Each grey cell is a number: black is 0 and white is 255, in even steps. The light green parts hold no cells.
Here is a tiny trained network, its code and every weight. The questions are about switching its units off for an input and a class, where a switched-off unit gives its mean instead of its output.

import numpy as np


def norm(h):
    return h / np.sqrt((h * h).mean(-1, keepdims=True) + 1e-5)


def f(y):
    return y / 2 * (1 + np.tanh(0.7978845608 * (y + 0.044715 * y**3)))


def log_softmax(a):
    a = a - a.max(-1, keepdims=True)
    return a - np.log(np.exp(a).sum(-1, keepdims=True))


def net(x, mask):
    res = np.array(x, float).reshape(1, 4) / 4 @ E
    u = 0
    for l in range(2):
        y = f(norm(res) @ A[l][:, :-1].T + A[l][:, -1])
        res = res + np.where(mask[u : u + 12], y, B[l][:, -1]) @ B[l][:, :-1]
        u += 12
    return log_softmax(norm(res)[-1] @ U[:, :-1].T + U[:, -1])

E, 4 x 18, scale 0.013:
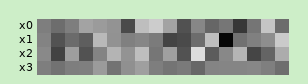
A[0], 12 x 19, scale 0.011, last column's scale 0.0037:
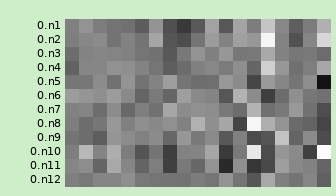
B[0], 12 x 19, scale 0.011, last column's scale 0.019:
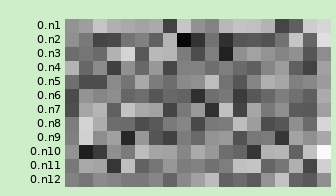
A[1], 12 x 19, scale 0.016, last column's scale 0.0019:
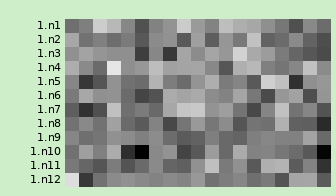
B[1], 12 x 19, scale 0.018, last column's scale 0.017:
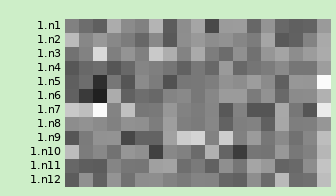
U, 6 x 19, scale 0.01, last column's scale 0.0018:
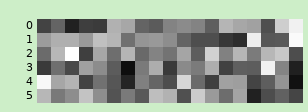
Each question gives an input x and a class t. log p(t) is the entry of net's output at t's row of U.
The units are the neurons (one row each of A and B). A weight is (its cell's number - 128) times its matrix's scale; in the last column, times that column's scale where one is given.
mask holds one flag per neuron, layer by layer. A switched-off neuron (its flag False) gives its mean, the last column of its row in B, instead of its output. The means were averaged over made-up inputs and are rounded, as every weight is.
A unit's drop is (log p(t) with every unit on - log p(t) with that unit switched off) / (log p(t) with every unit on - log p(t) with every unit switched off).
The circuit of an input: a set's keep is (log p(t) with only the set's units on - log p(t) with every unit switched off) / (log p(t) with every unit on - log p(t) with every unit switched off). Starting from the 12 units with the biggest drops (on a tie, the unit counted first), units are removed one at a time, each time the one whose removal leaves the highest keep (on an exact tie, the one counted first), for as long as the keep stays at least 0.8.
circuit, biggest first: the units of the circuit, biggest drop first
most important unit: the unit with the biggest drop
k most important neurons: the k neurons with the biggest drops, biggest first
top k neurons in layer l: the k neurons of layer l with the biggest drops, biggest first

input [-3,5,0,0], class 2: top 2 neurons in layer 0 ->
[0.n10, 0.n1]
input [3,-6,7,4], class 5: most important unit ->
0.n2
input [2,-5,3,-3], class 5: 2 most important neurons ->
[0.n2, 1.n1]
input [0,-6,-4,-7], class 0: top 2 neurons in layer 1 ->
[1.n5, 1.n11]
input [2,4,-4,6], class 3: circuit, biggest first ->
[1.n6, 0.n11]
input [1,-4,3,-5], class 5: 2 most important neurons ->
[0.n2, 1.n1]
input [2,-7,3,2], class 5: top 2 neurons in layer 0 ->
[0.n2, 0.n8]
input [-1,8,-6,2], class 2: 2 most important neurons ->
[1.n3, 0.n2]
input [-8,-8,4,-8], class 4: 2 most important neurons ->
[0.n2, 0.n8]
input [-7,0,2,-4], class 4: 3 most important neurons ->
[0.n10, 0.n2, 1.n5]
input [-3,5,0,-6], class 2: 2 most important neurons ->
[0.n10, 0.n1]
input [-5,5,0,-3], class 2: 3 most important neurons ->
[0.n10, 0.n1, 1.n5]
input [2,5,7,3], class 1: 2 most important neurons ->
[1.n7, 0.n2]
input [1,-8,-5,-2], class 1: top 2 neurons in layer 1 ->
[1.n7, 1.n8]
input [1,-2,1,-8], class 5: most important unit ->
0.n2
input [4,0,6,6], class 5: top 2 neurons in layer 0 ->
[0.n10, 0.n2]
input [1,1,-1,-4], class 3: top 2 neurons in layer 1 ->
[1.n6, 1.n7]
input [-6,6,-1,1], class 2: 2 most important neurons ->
[0.n10, 0.n1]
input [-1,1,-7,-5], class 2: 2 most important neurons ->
[0.n11, 0.n2]
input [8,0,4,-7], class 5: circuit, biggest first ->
[0.n2]
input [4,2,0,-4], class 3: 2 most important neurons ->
[0.n10, 0.n1]
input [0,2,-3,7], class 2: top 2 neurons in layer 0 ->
[0.n2, 0.n11]
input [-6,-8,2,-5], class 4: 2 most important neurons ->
[0.n8, 0.n2]
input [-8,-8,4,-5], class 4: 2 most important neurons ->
[0.n2, 0.n8]
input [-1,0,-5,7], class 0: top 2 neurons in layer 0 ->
[0.n10, 0.n8]
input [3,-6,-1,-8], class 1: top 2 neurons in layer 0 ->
[0.n10, 0.n1]
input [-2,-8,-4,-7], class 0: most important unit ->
0.n10
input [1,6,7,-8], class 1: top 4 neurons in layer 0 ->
[0.n2, 0.n1, 0.n10, 0.n4]
